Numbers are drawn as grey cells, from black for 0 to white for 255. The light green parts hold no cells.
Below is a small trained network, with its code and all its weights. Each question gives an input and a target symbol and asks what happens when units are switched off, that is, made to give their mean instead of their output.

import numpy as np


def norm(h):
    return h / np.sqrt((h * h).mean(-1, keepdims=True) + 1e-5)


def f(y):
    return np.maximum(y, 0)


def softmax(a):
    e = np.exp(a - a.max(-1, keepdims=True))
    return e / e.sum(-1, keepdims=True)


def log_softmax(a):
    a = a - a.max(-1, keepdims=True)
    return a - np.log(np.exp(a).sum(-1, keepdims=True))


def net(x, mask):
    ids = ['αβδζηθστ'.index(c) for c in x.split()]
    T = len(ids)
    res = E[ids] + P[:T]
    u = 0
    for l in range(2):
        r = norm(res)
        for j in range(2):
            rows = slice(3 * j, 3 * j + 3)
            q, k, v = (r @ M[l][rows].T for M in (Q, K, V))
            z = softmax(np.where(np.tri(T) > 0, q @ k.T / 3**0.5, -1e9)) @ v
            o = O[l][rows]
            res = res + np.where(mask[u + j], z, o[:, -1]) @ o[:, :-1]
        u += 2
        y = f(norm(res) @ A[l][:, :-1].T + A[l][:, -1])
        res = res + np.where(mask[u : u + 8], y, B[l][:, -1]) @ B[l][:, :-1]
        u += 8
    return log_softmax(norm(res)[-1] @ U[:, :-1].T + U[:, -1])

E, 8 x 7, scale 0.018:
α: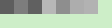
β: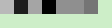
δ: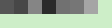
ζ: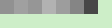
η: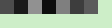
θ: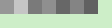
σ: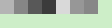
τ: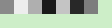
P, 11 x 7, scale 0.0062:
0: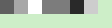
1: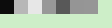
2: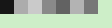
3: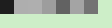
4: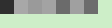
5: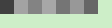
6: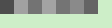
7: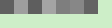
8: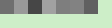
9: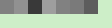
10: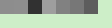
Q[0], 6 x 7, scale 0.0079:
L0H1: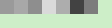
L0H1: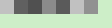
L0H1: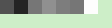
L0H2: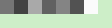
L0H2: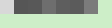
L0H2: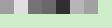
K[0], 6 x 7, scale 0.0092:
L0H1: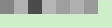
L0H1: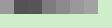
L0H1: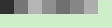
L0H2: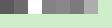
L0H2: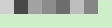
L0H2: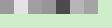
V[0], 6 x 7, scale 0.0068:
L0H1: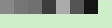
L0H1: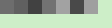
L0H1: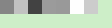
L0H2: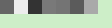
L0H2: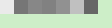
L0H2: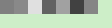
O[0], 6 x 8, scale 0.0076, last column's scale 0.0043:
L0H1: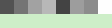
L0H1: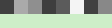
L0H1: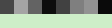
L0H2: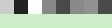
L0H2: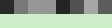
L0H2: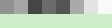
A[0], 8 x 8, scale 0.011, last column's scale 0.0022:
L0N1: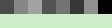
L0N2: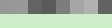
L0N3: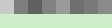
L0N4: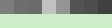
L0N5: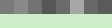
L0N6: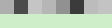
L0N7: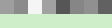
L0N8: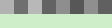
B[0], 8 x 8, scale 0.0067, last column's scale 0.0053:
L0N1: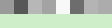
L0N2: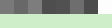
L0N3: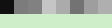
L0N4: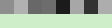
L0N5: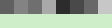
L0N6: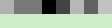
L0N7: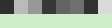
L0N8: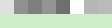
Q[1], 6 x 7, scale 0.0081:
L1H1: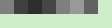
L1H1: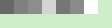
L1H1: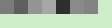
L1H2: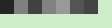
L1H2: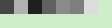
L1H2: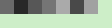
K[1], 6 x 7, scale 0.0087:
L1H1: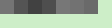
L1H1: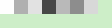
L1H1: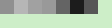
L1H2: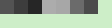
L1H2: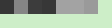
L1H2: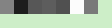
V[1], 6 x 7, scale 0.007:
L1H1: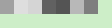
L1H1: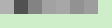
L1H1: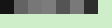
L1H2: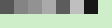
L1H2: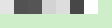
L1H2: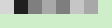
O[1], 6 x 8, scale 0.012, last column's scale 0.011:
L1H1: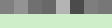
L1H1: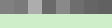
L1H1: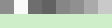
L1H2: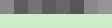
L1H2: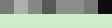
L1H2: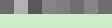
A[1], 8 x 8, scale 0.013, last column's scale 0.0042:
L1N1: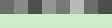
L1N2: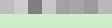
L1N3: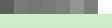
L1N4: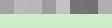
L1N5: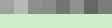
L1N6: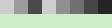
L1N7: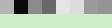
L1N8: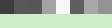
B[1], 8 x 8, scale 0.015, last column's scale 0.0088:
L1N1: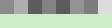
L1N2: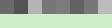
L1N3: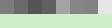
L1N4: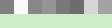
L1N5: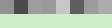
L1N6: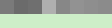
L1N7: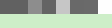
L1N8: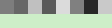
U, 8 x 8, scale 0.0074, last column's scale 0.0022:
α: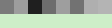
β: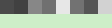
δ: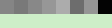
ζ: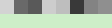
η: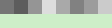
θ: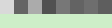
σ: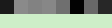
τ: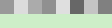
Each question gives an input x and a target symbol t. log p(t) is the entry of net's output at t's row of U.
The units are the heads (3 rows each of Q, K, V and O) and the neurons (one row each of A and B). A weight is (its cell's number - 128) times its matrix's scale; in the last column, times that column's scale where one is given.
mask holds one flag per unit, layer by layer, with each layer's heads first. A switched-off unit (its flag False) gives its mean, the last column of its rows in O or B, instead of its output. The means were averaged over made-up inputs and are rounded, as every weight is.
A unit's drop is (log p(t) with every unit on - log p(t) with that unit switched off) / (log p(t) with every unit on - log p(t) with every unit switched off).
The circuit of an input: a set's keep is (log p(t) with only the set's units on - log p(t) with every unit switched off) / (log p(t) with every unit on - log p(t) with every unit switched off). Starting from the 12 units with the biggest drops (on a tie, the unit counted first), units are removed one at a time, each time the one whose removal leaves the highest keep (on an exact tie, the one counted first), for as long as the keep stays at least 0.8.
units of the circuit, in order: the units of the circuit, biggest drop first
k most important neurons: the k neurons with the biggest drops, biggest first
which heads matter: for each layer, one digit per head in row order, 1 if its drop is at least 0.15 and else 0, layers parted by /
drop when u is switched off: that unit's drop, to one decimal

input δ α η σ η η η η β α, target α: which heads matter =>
10 / 10
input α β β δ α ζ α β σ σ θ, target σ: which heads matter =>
11 / 00
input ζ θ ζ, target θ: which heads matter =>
11 / 01
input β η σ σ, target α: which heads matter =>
11 / 00
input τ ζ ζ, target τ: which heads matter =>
00 / 10
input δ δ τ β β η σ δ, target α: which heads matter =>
01 / 00
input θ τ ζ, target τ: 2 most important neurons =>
L1N4, L0N7
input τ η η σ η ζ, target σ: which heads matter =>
11 / 01
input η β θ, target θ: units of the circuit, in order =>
L0H2, L0H1, L0N6
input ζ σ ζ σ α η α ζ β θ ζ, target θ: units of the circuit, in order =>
L0H2, L0N6, L1N7
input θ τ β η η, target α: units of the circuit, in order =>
L1H1, L1N8, L1N7
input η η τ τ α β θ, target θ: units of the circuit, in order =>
L0H2, L0N6
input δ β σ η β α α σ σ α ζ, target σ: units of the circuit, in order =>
L0H2, L0H1, L1N8
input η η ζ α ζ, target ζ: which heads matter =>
10 / 01
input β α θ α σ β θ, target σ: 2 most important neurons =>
L0N7, L1N8
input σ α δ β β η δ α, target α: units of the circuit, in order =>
L0H1, L1N7
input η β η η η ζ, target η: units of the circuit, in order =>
L1N6, L1N7
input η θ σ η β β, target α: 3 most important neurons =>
L1N8, L1N7, L1N1
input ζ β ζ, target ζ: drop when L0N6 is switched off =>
0.4
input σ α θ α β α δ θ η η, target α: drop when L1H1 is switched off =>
1.3
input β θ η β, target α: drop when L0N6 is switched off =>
0.0
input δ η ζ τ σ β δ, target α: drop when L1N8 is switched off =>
0.1
